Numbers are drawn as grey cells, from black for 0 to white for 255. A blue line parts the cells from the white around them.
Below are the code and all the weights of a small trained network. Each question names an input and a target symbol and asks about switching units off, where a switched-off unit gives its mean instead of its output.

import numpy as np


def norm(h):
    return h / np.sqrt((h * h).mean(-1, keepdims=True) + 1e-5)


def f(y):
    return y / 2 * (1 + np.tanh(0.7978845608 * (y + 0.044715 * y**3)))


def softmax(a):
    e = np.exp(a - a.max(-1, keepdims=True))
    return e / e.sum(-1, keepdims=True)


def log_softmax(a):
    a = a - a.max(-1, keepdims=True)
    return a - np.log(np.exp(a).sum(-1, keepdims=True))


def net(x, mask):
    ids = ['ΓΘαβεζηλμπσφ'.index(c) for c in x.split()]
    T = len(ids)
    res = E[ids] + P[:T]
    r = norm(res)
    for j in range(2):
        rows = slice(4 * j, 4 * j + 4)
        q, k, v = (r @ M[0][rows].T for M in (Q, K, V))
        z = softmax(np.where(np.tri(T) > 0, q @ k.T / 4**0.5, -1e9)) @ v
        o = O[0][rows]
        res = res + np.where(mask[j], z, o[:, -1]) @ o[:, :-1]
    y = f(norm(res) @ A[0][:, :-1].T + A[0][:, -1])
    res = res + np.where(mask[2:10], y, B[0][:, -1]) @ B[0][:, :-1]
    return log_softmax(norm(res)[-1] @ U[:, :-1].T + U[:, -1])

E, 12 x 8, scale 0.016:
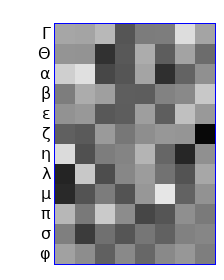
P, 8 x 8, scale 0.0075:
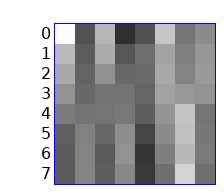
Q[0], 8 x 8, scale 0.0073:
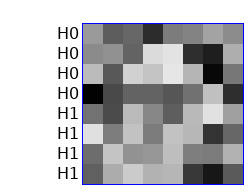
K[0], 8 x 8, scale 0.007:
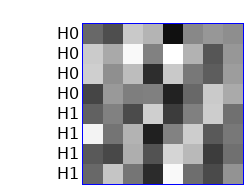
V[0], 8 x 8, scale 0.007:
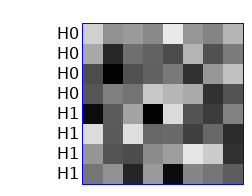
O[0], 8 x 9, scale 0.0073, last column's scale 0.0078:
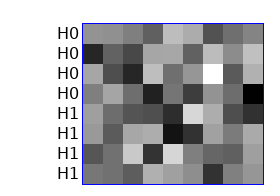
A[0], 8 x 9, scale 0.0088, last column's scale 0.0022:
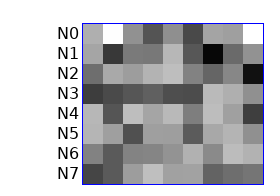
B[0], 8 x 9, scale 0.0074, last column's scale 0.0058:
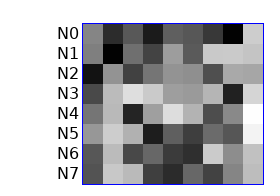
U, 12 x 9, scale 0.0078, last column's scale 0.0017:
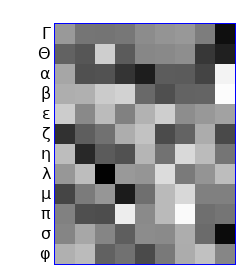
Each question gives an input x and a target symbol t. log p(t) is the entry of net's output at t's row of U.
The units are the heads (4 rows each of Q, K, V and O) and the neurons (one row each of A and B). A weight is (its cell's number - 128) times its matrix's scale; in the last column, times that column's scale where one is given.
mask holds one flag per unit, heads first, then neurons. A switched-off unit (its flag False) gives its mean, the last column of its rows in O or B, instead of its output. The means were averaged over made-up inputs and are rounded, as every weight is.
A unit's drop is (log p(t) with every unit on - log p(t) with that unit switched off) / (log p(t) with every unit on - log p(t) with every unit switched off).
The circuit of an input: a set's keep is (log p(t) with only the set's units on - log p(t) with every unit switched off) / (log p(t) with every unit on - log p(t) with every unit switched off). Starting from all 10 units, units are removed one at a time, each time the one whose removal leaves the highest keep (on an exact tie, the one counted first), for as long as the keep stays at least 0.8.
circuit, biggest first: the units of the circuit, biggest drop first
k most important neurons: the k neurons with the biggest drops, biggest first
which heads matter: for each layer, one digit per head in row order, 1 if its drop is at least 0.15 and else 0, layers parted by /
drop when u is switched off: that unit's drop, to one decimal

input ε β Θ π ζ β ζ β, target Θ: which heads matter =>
10
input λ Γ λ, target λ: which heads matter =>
01
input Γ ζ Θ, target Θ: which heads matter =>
11
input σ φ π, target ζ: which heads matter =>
01
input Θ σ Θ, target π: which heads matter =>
10
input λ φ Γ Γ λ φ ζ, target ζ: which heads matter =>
01
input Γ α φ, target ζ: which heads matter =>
01
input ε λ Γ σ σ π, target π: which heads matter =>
10
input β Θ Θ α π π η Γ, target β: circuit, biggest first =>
H1, H0
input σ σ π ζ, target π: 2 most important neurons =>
N5, N0
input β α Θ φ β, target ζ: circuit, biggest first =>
H1
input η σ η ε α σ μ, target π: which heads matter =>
10
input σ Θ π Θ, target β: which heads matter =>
01
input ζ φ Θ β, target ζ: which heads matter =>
11
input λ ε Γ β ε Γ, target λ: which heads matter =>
10
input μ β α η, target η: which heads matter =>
00
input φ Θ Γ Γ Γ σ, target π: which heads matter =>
10
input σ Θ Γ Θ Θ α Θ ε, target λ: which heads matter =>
11
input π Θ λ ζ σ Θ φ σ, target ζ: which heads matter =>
01
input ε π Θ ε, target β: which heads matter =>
01
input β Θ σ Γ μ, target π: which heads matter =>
11
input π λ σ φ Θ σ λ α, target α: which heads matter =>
00
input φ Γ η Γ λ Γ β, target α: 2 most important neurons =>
N0, N4
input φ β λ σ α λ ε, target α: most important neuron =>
N0
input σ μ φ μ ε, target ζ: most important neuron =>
N2
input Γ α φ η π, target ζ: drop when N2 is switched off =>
0.1
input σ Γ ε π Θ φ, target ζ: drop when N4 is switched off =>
0.0
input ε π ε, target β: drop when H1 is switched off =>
0.7
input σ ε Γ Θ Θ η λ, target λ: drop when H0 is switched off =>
0.1
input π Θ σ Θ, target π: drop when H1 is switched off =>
0.2
